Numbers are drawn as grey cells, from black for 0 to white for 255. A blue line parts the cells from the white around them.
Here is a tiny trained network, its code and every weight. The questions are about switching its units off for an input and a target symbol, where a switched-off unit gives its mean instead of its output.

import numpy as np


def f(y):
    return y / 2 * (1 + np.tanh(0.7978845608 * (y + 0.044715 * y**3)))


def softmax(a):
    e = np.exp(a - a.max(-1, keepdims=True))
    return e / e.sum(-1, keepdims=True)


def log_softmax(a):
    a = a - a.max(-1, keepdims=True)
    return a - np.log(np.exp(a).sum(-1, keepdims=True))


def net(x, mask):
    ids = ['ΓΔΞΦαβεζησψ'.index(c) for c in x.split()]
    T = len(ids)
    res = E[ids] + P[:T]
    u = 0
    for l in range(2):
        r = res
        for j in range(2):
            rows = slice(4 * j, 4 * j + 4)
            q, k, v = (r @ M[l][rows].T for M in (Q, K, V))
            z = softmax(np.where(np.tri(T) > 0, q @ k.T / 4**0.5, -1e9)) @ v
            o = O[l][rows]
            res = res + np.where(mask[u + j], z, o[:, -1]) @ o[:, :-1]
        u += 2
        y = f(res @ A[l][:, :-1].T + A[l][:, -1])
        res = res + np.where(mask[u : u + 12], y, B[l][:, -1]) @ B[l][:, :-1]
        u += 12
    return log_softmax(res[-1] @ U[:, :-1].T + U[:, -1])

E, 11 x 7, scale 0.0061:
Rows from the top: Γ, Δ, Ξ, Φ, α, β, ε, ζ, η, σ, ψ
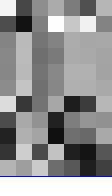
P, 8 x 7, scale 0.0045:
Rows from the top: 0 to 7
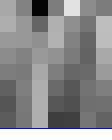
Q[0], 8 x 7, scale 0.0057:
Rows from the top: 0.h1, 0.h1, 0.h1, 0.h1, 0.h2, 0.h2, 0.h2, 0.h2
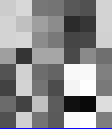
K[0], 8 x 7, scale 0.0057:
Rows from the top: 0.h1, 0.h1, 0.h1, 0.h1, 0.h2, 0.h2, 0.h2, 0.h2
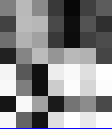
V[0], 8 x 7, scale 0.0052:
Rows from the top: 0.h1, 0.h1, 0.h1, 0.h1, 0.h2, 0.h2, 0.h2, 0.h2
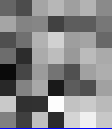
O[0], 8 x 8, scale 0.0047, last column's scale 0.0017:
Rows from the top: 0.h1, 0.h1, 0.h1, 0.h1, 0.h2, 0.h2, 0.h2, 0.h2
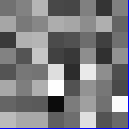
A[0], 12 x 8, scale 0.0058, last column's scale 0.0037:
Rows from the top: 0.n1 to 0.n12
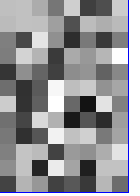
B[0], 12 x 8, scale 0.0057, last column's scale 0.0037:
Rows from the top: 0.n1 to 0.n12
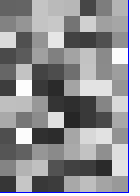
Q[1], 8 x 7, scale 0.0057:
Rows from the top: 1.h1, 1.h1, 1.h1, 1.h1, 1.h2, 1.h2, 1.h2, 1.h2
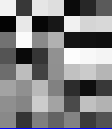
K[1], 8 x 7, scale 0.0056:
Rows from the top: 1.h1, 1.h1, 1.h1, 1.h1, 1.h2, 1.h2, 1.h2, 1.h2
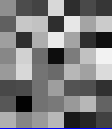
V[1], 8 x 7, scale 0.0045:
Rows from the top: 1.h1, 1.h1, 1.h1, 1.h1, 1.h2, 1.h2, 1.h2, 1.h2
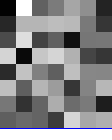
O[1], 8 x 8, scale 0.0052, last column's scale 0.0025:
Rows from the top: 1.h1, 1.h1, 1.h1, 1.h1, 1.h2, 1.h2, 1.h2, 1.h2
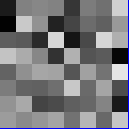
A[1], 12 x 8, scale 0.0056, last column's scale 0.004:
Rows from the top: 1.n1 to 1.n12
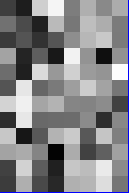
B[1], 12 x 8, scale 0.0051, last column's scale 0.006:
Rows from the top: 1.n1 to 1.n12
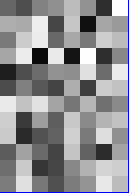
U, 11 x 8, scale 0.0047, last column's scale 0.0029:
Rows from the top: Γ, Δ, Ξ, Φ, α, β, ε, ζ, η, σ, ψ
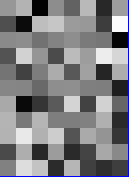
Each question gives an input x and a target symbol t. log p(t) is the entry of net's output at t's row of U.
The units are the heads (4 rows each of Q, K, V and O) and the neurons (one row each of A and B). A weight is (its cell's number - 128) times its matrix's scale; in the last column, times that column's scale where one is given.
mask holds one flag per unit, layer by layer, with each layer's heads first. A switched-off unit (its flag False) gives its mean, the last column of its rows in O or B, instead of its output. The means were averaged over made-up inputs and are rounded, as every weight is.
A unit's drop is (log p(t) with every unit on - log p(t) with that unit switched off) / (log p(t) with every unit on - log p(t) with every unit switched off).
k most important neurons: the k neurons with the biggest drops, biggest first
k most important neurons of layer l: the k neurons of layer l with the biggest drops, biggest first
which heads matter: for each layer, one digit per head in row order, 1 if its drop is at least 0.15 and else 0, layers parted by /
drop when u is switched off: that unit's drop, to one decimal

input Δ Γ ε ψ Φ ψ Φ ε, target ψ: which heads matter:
01 / 10
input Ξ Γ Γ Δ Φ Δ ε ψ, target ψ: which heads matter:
01 / 11
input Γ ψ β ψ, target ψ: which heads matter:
01 / 10
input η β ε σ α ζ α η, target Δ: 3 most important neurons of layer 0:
0.n6; 0.n9; 0.n7
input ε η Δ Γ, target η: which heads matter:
01 / 00
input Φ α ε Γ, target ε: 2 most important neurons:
1.n9; 0.n7
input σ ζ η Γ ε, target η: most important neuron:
1.n7
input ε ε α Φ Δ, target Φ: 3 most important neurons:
0.n9; 0.n6; 0.n11
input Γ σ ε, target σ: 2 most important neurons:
0.n11; 0.n7
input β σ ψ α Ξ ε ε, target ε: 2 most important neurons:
1.n9; 0.n8
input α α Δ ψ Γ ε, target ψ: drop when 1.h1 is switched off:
0.7
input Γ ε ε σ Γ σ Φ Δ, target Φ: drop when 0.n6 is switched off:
0.9
